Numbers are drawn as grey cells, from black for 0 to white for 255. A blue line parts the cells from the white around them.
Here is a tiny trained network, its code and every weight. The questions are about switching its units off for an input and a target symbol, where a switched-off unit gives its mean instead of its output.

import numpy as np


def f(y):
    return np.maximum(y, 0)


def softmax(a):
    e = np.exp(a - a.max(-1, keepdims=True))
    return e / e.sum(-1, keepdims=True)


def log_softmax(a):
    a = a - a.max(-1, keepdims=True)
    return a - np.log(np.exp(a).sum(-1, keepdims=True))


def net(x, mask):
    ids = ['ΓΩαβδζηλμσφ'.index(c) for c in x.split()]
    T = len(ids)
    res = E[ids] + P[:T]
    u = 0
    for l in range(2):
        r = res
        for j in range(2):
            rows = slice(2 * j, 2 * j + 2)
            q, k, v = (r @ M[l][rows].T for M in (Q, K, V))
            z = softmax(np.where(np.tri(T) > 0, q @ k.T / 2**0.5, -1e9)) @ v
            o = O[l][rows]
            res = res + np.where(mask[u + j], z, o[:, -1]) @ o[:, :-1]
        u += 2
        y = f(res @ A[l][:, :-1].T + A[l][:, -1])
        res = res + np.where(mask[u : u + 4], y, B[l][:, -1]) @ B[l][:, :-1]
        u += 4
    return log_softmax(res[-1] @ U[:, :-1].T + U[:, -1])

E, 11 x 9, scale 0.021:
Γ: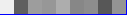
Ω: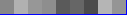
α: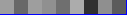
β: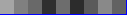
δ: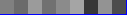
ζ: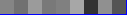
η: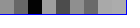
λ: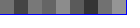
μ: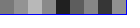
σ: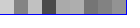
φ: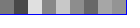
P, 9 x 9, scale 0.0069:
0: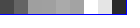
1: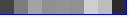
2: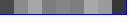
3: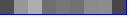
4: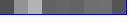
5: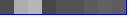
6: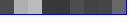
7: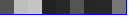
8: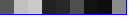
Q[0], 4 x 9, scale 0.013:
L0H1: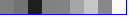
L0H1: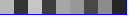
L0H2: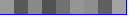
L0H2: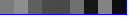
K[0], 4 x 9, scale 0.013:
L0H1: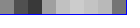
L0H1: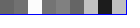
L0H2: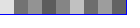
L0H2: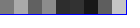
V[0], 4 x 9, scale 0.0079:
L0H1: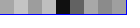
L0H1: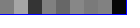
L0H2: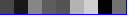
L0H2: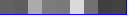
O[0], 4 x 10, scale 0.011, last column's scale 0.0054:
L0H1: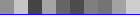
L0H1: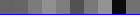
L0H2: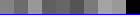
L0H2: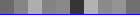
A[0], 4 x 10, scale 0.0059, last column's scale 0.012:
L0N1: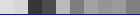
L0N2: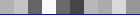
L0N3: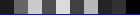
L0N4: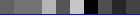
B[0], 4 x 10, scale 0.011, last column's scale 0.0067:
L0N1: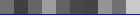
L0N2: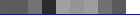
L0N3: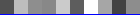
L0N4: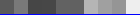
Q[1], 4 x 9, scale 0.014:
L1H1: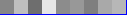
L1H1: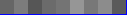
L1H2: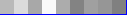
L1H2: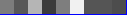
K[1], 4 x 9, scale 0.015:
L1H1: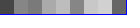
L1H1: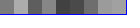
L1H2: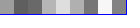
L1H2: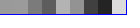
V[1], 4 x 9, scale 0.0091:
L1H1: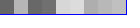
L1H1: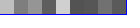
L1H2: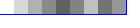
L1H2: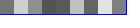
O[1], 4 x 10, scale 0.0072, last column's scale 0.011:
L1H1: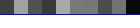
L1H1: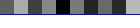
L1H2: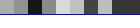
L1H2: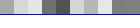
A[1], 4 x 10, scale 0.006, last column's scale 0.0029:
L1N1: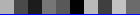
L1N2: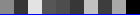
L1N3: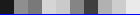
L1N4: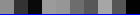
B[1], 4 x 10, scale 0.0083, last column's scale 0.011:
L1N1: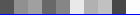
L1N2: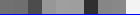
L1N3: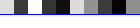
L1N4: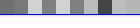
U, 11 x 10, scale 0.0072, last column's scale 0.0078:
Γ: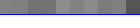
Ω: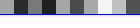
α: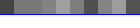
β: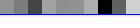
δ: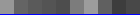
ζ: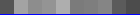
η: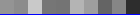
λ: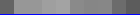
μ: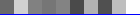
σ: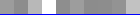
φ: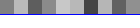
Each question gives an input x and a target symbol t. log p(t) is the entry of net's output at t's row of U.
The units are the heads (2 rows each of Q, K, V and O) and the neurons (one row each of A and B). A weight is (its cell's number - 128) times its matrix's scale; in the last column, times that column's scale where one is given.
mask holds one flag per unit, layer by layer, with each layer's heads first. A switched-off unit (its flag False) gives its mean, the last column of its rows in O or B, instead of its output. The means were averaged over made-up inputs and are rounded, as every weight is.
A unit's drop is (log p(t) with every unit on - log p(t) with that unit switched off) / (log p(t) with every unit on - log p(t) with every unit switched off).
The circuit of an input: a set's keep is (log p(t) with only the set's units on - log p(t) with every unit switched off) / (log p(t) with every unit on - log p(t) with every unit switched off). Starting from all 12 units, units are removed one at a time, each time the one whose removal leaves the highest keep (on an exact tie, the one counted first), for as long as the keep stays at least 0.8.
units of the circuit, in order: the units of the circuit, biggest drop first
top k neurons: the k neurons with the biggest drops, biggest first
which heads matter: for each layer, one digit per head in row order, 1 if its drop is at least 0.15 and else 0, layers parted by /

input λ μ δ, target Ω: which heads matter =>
01 / 10
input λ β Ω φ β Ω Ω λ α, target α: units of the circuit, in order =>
(L1N2 L1H2)
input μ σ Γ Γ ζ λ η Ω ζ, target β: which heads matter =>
01 / 01
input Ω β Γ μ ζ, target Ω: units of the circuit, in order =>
(L0H2)
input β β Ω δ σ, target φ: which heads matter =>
10 / 11
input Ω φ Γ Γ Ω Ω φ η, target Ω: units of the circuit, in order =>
(L1H1 L0N4 L0H2)
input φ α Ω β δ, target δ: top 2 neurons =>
(L0N4 L0N2)
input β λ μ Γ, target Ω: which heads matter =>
11 / 10
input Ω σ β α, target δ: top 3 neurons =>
(L0N4 L0N2 L1N4)
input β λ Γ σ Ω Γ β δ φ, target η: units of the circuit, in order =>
(L0H1 L1N3)
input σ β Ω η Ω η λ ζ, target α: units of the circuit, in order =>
(L1N2 L1H2)
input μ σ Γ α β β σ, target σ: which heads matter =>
10 / 10
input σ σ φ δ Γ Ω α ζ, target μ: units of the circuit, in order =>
(L0N4 L1H2 L0H2 L1H1)
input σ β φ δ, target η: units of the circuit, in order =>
(L0H1 L1H2)
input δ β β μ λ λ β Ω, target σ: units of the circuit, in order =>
(L1H1 L0N1 L0H1)
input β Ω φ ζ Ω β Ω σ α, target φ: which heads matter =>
10 / 01
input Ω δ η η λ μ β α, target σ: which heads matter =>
01 / 10
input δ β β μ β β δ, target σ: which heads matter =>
10 / 10
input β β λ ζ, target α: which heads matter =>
10 / 01
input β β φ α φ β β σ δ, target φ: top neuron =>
(L0N2)
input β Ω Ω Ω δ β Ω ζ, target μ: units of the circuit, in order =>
(L0H1 L0N4 L1H2 L0H2)
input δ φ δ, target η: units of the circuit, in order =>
(L1H2)
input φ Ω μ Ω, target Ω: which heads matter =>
01 / 10
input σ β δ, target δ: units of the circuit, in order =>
(L0N4 L0H1 L1H1)
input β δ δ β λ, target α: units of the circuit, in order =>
(L1N2 L0H1 L1H2)
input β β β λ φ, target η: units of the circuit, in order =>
(L1N3 L0H1)
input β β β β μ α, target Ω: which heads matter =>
11 / 10
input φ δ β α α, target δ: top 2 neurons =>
(L0N4 L1N4)
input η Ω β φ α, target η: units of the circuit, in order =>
(L0H1 L1H2)
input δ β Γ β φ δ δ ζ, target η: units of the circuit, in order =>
(L1H2)
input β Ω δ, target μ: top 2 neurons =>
(L0N4 L1N1)
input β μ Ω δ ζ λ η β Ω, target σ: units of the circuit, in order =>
(L1H1 L0H1 L0N1)
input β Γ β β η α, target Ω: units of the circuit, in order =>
(L0N4 L0H1 L1H1)
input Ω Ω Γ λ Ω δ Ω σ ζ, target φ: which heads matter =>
10 / 01
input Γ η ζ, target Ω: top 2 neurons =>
(L0N4 L1N2)
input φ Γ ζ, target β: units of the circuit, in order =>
(L1H2 L1N1 L1N4)
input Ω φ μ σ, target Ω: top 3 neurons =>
(L0N2 L0N1 L1N2)
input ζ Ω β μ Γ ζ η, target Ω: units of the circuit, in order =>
(L1H1)
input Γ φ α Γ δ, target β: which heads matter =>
10 / 11
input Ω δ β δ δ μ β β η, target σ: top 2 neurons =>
(L0N1 L1N4)
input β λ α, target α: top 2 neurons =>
(L1N2 L1N1)
